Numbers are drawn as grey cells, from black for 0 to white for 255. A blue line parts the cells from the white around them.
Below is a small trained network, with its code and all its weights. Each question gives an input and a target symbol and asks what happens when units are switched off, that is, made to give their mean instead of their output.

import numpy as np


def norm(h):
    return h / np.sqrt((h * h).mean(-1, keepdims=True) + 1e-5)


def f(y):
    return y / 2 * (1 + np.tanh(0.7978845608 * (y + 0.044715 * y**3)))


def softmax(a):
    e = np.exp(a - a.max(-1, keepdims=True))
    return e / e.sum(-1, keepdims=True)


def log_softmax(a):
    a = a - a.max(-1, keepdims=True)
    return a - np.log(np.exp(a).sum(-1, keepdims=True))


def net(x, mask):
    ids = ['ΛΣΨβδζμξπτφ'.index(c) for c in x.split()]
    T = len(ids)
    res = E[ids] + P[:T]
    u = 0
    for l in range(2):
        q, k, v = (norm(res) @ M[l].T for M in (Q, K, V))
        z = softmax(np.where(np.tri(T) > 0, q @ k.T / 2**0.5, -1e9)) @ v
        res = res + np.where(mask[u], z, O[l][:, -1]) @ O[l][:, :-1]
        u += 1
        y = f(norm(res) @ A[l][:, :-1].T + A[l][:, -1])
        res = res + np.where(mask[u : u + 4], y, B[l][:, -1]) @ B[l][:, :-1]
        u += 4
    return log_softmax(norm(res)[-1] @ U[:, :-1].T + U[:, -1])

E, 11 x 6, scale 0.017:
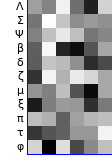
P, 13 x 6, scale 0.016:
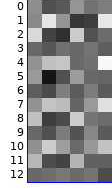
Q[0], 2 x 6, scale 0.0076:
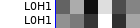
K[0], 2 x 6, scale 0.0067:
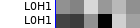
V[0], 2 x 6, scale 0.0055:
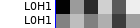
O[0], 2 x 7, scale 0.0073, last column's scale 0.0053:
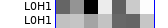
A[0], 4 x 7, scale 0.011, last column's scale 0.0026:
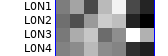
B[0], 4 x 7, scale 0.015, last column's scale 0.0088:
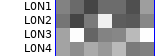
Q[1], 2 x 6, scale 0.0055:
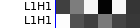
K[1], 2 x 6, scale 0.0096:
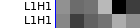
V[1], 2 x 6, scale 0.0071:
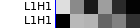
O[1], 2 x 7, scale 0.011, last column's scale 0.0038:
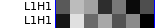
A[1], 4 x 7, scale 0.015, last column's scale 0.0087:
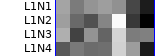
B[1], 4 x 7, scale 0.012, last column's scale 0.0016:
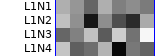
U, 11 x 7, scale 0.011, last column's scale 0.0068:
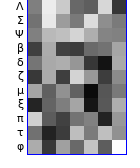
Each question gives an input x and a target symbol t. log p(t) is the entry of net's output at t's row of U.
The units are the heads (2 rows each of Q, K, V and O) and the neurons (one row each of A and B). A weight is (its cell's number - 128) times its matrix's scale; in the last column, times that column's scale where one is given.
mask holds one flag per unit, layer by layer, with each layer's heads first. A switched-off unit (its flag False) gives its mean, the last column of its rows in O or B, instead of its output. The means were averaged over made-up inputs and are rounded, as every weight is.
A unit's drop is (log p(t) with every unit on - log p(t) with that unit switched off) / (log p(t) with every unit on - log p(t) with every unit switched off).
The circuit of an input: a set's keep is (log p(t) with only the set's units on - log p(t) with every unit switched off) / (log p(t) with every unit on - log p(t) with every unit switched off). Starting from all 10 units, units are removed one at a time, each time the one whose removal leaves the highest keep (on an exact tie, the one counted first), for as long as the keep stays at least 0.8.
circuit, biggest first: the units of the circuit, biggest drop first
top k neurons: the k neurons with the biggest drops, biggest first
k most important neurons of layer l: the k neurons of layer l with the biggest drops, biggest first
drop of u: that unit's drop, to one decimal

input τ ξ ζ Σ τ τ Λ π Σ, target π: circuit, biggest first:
[L0N1, L0N3]
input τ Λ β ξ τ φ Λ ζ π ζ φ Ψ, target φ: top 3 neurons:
[L0N3, L0N4, L1N3]
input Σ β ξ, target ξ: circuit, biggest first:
[L0N3, L1H1]
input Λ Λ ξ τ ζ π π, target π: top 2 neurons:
[L0N1, L1N2]
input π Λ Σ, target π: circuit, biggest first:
[L0N3, L1H1]
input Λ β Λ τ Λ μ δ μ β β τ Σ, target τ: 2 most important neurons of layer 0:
[L0N3, L0N1]
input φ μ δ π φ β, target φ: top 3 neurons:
[L0N3, L1N3, L1N2]
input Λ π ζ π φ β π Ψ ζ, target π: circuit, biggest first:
[L0N1, L1N2, L0H1]
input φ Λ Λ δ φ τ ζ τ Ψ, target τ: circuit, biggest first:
[L1H1]
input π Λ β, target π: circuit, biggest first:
[L0N3, L1H1]
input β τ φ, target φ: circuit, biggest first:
[L1N3, L0N3]
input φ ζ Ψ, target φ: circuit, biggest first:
[L0N3, L0H1]
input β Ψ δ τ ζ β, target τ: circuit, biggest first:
[L0N3, L1H1, L0N1]
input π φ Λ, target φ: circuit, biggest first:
[L1H1, L0H1, L1N3]
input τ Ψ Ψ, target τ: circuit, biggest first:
[L0N3, L0H1]
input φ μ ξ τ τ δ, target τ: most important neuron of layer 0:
[L0N1]
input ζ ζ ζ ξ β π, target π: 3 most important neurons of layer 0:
[L0N3, L0N1, L0N2]
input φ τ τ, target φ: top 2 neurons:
[L1N3, L0N3]
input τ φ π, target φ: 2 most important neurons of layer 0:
[L0N3, L0N2]
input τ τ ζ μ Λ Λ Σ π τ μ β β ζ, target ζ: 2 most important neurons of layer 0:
[L0N1, L0N2]
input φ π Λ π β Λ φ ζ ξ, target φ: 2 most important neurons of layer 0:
[L0N3, L0N4]
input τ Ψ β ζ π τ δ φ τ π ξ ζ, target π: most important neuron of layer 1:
[L1N2]
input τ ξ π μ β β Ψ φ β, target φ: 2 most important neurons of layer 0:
[L0N3, L0N1]
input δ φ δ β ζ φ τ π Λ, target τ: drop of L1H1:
0.7
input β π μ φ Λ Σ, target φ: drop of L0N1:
0.0
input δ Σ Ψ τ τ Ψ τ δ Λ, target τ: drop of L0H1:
0.2
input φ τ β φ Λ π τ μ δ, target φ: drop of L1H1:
0.3
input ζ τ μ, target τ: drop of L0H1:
0.3
